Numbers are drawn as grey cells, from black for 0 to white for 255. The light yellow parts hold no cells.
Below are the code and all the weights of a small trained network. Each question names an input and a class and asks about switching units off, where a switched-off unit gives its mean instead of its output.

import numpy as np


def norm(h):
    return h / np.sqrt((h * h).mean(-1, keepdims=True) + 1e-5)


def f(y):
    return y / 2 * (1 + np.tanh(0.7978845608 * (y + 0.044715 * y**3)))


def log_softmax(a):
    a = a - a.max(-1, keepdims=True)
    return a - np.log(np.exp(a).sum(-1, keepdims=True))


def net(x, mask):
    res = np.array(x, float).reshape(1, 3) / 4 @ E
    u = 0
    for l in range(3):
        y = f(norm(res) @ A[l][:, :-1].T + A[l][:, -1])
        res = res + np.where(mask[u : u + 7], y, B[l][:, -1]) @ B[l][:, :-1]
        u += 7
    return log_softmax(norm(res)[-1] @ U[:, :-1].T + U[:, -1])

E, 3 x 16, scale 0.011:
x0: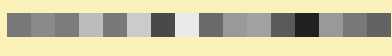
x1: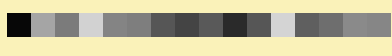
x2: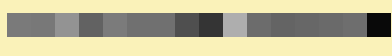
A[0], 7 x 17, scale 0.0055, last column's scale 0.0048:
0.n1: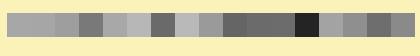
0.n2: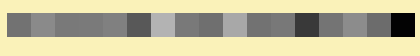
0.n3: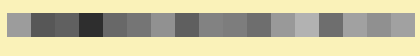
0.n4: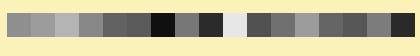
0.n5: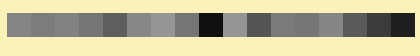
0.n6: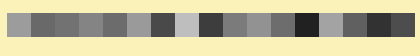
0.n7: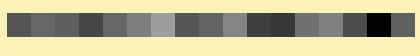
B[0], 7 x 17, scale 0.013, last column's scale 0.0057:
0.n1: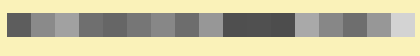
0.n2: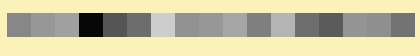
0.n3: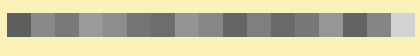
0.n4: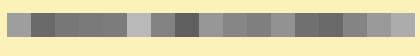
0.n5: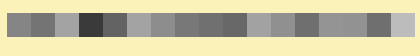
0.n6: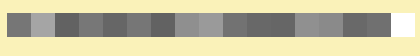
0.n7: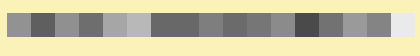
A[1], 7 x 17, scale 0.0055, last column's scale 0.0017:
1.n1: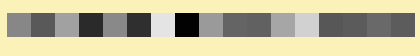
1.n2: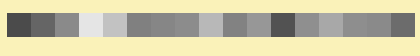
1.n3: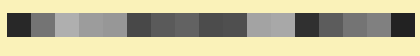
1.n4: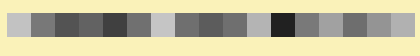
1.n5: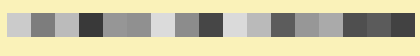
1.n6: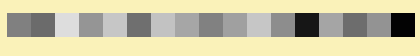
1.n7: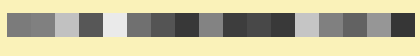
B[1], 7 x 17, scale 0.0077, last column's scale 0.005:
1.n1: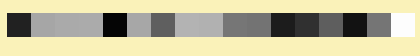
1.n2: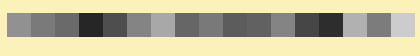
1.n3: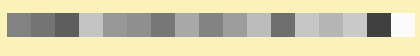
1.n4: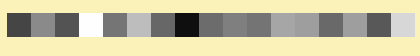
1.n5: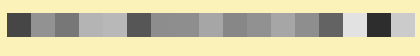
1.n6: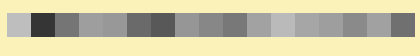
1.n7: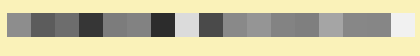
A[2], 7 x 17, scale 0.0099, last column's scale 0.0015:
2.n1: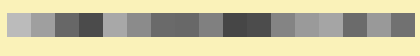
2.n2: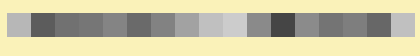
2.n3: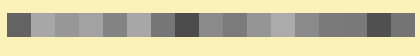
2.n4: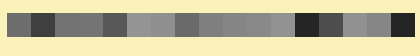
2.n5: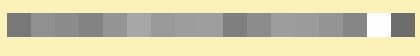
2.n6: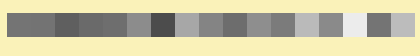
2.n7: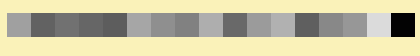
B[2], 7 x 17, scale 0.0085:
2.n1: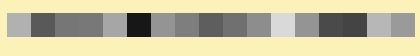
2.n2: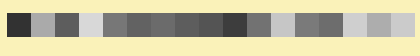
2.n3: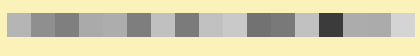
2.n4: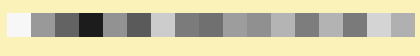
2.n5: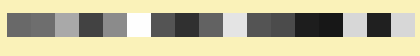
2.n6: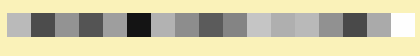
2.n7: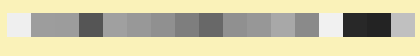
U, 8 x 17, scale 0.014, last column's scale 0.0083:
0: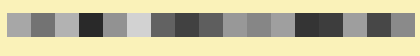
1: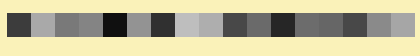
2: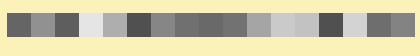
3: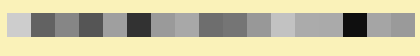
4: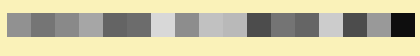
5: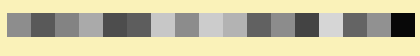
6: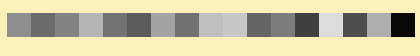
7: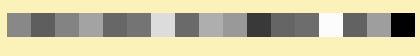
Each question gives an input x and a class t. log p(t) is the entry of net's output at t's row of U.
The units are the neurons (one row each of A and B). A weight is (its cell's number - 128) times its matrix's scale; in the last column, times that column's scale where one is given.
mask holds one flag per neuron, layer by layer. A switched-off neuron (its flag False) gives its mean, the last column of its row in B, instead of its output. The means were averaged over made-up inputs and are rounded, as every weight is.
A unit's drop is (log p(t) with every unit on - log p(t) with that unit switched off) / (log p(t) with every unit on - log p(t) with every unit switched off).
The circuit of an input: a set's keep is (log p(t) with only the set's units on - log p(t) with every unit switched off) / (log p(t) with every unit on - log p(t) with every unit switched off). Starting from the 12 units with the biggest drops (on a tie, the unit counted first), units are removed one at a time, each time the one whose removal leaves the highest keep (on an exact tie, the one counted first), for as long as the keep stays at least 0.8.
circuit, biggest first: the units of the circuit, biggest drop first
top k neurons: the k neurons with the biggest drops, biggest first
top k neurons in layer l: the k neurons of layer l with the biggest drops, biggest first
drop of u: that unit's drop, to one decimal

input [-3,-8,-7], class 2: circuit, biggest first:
2.n2
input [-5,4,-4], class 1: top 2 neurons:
1.n1, 0.n7
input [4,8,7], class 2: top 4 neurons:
1.n3, 2.n5, 2.n3, 1.n1
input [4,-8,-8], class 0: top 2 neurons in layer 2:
2.n5, 2.n7
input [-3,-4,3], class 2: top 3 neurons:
0.n1, 1.n5, 2.n2
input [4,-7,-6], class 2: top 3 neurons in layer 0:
0.n7, 0.n4, 0.n3
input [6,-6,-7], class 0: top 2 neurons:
2.n5, 1.n1
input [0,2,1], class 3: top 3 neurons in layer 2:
2.n6, 2.n2, 2.n5
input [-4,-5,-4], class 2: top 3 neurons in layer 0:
0.n1, 0.n7, 0.n4
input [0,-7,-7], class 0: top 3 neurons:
2.n5, 1.n3, 2.n7
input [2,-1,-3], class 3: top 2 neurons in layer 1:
1.n1, 1.n7
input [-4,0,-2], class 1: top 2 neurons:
1.n1, 0.n7
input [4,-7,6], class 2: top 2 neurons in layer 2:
2.n2, 2.n5
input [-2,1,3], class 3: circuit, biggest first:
2.n5
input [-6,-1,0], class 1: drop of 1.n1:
1.1
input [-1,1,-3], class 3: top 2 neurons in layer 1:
1.n2, 1.n1
